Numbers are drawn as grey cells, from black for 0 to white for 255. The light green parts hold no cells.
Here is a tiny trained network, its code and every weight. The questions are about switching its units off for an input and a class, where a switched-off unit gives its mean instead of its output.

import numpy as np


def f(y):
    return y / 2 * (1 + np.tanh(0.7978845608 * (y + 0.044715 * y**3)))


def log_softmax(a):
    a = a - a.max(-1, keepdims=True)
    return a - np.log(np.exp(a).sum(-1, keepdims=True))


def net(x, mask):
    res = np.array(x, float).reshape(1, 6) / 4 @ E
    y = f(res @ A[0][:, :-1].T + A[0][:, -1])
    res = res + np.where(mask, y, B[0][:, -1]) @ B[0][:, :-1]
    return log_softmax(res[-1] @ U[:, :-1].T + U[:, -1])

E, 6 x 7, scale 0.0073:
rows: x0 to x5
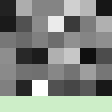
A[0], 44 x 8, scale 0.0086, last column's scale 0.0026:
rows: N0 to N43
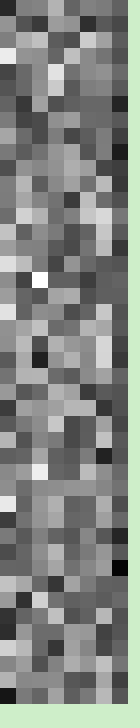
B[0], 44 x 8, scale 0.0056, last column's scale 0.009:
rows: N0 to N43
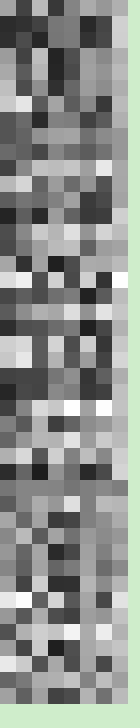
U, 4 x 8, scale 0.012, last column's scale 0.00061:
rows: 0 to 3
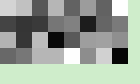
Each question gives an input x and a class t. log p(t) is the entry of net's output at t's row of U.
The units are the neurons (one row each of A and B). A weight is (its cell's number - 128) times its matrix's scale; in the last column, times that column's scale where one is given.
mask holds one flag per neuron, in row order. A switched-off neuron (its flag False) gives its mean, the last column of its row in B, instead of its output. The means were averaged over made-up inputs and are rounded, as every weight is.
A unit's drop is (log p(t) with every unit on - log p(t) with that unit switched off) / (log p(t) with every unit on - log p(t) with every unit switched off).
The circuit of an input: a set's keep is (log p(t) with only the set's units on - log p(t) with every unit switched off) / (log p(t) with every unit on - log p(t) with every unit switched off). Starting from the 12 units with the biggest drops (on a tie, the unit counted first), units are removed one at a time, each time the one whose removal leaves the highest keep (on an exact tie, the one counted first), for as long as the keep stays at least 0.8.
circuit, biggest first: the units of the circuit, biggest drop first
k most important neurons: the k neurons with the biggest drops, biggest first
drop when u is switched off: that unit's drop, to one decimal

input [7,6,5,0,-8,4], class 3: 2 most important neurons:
[N25 N39]
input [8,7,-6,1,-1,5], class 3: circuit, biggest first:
[N25]
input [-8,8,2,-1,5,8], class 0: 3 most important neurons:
[N17 N37 N6]
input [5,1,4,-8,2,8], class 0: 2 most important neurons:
[N17 N28]
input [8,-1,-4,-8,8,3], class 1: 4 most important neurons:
[N29 N2 N13 N20]
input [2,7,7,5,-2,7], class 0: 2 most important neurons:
[N17 N37]
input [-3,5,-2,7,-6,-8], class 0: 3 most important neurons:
[N22 N21 N41]
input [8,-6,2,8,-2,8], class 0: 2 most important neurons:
[N28 N17]
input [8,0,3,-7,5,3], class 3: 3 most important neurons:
[N25 N39 N10]
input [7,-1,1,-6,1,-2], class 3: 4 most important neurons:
[N25 N39 N10 N1]
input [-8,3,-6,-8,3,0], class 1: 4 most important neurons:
[N2 N13 N29 N20]
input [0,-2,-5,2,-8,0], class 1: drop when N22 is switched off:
0.1
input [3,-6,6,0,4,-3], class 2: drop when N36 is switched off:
0.0
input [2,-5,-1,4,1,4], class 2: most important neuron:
[N40]
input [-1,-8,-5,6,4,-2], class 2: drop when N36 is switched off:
0.1
